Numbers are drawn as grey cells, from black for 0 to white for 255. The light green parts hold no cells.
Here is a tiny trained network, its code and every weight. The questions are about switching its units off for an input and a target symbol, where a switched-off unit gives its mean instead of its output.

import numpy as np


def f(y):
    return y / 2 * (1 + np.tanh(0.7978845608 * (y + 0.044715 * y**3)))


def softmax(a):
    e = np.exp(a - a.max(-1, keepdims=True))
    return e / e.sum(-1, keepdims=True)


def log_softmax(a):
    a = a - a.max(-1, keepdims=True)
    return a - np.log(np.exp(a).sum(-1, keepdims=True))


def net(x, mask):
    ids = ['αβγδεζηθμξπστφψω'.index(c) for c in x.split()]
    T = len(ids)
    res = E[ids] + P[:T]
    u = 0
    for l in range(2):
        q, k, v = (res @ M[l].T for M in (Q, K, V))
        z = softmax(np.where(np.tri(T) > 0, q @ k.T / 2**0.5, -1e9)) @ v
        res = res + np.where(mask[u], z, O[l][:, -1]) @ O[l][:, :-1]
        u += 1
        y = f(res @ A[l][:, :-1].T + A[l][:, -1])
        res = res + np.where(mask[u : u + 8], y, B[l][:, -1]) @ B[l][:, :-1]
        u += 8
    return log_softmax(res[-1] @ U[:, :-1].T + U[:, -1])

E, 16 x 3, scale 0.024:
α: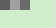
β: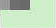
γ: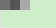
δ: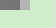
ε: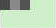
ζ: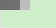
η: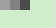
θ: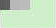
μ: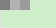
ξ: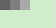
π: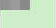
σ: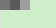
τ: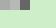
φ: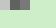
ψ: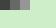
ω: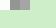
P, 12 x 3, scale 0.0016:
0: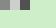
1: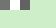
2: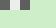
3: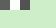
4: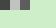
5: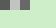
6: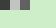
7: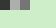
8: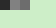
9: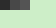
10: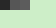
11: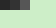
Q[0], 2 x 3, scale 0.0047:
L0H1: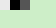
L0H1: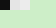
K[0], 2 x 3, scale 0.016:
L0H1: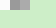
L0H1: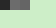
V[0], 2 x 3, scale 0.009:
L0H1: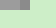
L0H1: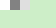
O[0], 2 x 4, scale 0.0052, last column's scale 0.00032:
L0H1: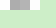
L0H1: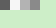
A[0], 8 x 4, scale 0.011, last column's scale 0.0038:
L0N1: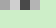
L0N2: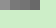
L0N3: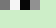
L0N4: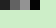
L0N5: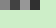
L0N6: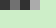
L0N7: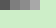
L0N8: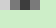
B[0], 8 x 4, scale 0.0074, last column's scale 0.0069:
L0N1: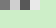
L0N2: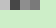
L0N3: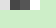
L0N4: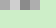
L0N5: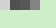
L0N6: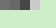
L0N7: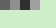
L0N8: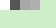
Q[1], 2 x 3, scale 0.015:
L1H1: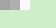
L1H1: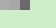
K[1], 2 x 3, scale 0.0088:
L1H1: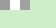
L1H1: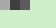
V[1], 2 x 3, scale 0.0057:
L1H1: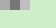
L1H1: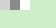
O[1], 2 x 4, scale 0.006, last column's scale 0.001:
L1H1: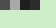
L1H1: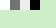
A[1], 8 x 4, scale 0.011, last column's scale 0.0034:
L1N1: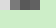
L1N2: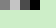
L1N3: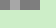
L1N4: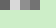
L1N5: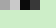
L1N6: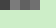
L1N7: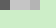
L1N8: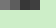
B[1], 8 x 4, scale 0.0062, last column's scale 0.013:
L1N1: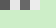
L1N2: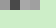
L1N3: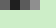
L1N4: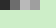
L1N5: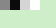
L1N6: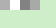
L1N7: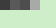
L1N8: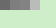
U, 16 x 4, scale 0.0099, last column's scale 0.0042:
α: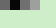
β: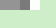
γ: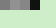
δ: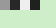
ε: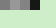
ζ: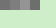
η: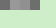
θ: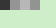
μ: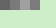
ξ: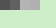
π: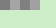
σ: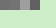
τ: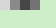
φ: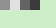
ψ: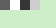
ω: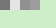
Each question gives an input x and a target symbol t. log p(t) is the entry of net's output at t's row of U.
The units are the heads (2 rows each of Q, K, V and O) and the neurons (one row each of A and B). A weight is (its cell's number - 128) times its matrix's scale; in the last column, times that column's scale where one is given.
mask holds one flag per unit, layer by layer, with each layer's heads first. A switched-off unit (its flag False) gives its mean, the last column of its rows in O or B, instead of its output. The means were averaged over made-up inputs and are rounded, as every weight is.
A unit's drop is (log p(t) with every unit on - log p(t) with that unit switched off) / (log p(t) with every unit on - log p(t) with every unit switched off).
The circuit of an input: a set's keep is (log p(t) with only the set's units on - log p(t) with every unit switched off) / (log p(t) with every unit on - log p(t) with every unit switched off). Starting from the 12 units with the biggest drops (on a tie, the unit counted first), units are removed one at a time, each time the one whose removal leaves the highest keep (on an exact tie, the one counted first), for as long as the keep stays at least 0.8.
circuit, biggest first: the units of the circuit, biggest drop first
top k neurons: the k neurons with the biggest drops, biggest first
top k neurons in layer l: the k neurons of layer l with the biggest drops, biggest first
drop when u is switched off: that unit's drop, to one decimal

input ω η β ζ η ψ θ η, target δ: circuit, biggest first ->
(L1N5, L0H1, L0N3)
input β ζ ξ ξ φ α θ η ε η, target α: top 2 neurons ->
(L1N5, L0N6)
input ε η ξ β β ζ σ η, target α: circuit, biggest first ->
(L1N5, L0N3)
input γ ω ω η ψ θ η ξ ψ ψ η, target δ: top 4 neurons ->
(L1N5, L0N1, L1N2, L0N3)
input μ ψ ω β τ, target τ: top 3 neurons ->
(L0N3, L0N8, L1N1)
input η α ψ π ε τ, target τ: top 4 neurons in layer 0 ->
(L0N8, L0N3, L0N7, L0N2)
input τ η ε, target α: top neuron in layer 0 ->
(L0N6)
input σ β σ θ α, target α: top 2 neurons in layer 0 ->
(L0N3, L0N6)
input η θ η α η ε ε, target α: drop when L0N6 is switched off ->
0.2
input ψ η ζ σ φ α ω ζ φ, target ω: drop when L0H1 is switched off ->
0.4
